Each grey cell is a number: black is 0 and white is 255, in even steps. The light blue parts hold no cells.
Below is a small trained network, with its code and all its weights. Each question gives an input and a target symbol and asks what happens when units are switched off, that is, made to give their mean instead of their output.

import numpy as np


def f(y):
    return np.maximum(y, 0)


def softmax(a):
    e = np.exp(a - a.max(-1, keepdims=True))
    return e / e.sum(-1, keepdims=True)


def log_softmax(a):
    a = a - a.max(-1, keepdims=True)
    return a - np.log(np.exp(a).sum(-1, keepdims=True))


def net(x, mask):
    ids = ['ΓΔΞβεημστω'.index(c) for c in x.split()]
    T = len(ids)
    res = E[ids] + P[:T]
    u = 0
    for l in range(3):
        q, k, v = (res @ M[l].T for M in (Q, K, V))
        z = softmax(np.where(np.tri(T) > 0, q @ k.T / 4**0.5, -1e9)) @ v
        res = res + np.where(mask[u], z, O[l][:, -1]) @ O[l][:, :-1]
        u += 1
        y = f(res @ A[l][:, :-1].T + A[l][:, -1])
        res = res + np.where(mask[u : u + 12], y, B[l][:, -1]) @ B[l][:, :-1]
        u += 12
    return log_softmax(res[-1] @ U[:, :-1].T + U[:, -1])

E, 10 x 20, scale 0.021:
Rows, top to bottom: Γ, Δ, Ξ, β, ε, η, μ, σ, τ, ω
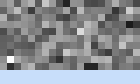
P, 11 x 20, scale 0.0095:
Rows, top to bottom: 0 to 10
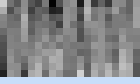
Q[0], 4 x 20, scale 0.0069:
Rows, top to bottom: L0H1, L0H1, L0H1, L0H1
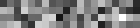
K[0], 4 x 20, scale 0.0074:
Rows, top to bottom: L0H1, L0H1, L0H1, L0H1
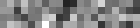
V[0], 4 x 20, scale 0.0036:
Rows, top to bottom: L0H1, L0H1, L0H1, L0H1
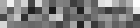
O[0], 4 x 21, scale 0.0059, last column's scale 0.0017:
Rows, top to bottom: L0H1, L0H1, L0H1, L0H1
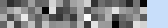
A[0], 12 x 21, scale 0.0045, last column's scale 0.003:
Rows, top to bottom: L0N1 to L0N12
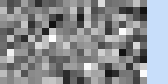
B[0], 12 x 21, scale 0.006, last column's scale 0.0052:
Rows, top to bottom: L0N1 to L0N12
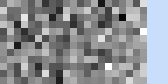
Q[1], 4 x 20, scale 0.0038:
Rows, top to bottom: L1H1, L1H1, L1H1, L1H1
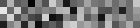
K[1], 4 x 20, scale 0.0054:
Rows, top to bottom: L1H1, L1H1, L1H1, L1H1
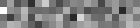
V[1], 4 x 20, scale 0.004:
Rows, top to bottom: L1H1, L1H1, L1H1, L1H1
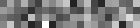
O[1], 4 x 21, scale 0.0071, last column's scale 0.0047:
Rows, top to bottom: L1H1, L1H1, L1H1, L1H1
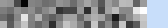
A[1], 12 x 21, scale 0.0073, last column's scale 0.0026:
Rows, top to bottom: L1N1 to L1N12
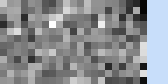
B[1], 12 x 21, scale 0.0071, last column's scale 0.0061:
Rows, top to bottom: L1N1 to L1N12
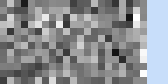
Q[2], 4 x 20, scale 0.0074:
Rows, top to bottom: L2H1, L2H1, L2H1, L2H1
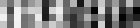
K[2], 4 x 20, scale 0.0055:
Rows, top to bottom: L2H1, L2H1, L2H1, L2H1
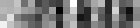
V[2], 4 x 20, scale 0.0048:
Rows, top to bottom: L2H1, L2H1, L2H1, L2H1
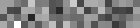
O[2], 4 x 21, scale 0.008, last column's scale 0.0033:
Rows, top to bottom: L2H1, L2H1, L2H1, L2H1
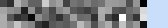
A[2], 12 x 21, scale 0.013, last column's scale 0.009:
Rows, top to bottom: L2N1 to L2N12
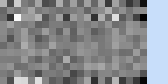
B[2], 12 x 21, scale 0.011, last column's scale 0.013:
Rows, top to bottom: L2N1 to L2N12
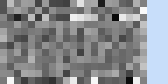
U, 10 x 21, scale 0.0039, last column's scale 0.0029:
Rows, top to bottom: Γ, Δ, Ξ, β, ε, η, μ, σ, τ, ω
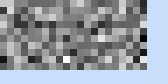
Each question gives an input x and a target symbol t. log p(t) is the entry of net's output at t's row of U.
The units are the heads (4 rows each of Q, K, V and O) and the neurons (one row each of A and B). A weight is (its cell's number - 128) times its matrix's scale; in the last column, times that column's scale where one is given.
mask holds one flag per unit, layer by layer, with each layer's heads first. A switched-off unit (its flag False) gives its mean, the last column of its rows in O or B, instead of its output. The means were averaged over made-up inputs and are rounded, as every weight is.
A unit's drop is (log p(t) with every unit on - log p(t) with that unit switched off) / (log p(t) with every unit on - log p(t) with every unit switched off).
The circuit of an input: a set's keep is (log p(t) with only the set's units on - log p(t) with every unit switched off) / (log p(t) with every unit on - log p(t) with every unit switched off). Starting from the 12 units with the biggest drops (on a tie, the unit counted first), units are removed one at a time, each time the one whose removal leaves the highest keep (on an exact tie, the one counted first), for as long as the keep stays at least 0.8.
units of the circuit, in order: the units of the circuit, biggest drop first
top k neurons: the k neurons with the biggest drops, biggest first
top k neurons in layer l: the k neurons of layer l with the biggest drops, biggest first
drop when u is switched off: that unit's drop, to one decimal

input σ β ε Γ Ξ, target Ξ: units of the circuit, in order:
L0H1, L2H1
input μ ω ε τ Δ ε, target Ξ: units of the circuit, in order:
L2H1, L0H1
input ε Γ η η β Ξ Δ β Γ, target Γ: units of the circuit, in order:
L2H1, L1N5
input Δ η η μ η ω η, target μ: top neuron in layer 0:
L0N11
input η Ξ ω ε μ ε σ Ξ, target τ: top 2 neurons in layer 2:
L2N9, L2N5
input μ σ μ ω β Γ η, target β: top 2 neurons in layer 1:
L1N8, L1N4
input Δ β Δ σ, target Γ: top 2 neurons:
L1N5, L0N10
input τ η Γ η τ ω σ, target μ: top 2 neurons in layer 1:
L1N11, L1N8
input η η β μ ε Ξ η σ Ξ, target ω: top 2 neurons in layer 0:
L0N11, L0N1
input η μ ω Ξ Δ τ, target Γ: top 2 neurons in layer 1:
L1N5, L1N9
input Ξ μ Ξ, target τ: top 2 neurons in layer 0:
L0N5, L0N11
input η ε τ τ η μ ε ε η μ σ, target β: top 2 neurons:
L0N10, L0N7
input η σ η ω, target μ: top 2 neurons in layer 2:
L2N4, L2N7
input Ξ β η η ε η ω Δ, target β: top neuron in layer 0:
L0N4
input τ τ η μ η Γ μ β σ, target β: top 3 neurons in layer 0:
L0N10, L0N7, L0N6
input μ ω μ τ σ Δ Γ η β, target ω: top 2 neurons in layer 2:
L2N2, L2N7
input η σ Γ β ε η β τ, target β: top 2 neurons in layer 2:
L2N5, L2N8
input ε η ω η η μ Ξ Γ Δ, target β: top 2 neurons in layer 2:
L2N5, L2N2
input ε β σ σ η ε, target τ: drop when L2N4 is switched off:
-0.1
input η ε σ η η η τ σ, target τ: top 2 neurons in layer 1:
L1N4, L1N6
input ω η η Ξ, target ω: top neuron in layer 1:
L1N8
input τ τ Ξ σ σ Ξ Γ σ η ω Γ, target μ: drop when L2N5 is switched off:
-0.1
